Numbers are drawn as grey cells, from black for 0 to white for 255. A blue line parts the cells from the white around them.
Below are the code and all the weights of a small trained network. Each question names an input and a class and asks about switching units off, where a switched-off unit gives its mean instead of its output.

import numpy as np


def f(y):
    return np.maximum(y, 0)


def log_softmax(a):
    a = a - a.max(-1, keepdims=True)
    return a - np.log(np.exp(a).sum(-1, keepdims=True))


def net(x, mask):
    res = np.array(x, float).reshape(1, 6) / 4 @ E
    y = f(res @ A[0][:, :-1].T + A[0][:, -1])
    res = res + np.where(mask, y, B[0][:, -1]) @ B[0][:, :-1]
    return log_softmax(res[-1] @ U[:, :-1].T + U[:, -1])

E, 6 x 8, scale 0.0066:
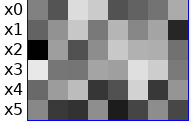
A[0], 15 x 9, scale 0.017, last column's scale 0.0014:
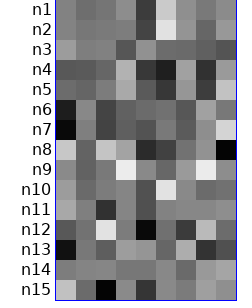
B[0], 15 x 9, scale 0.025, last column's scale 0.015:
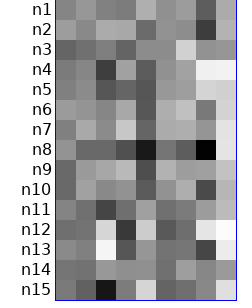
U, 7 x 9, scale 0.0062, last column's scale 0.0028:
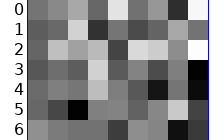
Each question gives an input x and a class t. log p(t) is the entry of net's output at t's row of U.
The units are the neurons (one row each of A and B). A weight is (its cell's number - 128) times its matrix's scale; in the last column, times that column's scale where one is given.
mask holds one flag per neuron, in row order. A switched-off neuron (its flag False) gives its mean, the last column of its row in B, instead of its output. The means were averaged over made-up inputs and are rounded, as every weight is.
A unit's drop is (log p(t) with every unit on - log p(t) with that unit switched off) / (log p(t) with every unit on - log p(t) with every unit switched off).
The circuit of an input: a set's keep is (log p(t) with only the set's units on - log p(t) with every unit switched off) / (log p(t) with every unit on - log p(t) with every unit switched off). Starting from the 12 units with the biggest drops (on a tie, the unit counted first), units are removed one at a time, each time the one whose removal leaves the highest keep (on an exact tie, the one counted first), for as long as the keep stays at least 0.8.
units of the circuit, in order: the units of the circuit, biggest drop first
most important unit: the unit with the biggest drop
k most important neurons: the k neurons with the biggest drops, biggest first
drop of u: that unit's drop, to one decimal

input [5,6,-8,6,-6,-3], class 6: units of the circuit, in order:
(n8)
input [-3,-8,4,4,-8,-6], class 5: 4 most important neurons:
(n15; n7; n6; n13)
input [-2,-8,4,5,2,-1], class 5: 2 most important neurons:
(n15; n13)
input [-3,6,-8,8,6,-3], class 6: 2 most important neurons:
(n4; n7)
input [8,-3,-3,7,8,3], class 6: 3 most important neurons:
(n8; n10; n2)
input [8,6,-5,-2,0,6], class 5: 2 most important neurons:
(n4; n13)
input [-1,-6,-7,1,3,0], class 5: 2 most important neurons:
(n15; n13)
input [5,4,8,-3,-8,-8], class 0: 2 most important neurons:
(n13; n4)
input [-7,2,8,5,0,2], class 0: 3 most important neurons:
(n13; n4; n8)
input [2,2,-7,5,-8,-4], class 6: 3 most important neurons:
(n8; n4; n7)
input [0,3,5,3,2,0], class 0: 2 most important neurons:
(n4; n8)
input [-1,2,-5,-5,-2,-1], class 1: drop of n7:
0.1
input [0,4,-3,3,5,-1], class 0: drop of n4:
0.6
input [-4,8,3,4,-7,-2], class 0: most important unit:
n12
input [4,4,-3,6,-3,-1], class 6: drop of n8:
0.3
